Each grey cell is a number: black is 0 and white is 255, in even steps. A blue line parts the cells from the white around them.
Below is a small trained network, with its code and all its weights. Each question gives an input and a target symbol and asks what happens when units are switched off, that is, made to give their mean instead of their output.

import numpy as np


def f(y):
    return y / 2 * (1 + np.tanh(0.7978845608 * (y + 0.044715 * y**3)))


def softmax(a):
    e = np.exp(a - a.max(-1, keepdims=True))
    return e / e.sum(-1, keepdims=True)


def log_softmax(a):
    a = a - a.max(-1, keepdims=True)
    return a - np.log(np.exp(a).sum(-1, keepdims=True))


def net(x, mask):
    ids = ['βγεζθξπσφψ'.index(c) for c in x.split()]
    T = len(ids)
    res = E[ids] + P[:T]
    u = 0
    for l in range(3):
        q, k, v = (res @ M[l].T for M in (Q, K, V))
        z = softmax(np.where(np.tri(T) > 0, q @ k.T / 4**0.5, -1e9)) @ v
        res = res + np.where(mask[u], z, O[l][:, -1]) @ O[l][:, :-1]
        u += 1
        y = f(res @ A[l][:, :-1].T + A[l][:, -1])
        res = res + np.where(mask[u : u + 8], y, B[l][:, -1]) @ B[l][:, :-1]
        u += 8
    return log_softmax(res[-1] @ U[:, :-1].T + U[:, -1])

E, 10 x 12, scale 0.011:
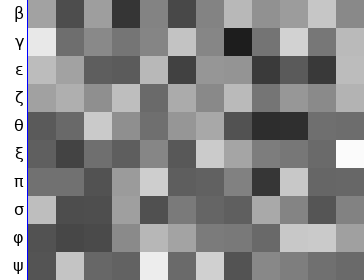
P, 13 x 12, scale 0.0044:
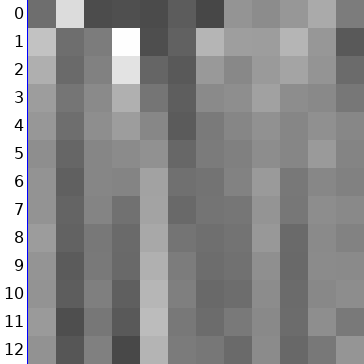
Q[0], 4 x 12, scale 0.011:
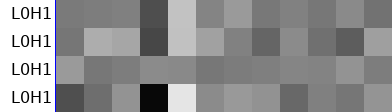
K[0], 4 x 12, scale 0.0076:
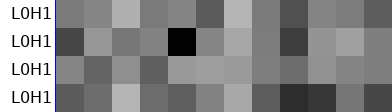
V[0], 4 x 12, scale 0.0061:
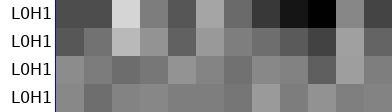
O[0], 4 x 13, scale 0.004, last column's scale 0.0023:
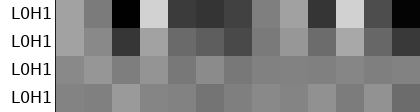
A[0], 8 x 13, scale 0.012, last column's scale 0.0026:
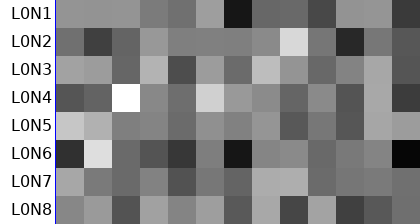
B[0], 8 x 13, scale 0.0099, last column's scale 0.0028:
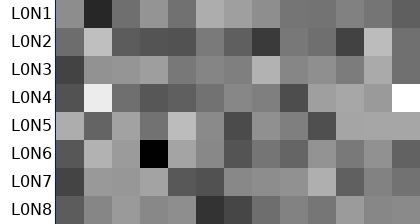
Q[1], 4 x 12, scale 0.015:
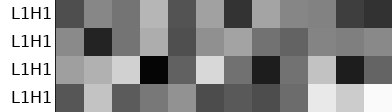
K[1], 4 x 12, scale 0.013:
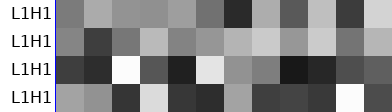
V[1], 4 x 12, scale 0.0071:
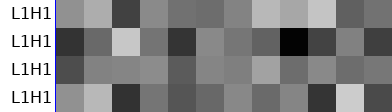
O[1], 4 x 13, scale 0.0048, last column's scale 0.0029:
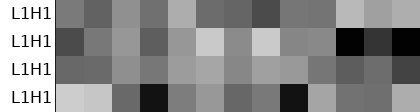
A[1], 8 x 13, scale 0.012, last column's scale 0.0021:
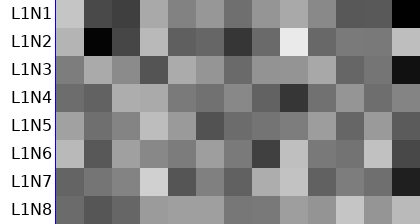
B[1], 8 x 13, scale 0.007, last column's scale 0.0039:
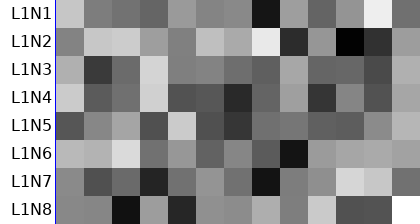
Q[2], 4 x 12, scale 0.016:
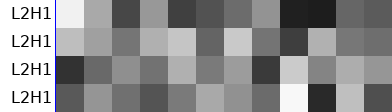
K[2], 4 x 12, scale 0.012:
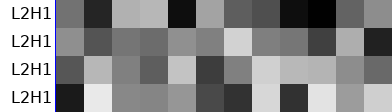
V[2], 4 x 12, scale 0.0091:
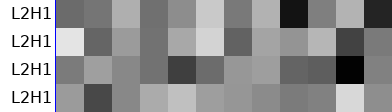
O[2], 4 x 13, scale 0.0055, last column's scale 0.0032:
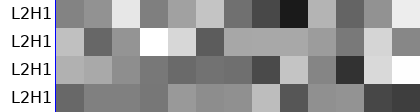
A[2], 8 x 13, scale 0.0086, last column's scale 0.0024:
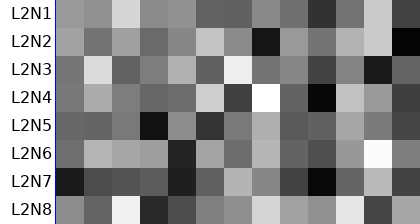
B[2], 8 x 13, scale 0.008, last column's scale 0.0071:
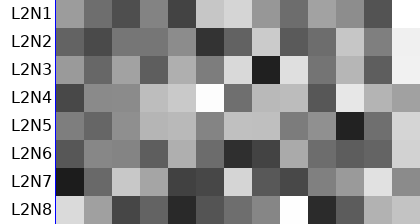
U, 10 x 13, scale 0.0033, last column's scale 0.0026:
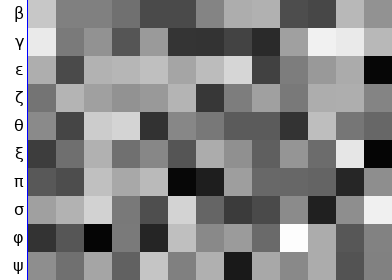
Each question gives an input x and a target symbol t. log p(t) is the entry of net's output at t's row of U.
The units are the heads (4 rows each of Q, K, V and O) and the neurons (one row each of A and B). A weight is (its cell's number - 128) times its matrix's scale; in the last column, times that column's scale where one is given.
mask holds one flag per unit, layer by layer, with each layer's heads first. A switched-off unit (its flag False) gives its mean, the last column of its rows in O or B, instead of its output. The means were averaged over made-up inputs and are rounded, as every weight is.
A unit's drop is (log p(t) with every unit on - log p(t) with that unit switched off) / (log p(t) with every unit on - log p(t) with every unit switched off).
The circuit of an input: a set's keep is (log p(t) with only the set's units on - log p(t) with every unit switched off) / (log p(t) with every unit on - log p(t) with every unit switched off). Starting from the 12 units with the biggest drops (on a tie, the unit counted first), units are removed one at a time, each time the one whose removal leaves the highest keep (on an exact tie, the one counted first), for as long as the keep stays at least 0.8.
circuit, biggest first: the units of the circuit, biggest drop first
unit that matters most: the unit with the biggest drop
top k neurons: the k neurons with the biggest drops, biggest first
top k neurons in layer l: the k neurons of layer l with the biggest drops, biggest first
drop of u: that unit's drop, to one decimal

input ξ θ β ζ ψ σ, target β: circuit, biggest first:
[L0N2; L0N4; L2H1]
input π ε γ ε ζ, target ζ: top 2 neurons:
[L2N4; L0N4]
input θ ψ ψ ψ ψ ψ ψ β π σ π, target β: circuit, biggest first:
[L0N2; L1H1; L2H1; L1N1]
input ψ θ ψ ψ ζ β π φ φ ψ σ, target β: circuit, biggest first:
[L1H1; L0N2; L2H1; L1N1]
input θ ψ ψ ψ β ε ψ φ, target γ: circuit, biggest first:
[L1H1; L0H1; L2H1; L2N2]
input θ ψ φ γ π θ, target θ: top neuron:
[L1N4]
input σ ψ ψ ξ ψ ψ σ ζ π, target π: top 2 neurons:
[L0N8; L1N5]
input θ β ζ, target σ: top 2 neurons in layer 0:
[L0N4; L0N6]
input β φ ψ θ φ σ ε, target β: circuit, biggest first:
[L0N4; L0N2; L2H1]
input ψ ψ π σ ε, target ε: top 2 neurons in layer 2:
[L2N5; L2N1]
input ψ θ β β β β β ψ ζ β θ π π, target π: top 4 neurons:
[L0N4; L0N8; L2N5; L1N5]
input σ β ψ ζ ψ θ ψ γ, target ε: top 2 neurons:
[L0N4; L1N3]
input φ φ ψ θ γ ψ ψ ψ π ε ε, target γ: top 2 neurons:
[L0N4; L1N4]
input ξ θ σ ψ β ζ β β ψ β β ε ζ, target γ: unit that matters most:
L0H1
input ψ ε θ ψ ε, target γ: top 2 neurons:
[L0N4; L2N2]
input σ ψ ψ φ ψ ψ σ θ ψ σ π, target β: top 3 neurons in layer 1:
[L1N3; L1N1; L1N5]
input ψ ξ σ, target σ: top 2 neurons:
[L1N2; L1N6]
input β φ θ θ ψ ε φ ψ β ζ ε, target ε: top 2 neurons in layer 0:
[L0N5; L0N4]
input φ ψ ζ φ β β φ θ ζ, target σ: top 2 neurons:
[L0N4; L1N3]
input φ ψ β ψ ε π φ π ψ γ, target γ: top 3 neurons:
[L1N6; L0N5; L2N2]
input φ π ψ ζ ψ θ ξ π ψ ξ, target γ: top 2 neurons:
[L0N4; L2N2]
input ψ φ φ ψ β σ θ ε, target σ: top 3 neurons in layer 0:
[L0N4; L0N5; L0N1]
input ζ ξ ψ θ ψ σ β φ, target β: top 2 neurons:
[L0N2; L0N4]
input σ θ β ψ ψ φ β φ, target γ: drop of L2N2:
0.2
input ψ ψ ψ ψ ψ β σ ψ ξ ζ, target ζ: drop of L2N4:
0.5
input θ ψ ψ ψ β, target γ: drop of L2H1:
1.0
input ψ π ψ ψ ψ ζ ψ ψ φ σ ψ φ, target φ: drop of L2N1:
-0.1
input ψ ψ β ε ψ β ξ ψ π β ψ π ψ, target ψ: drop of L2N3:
0.7
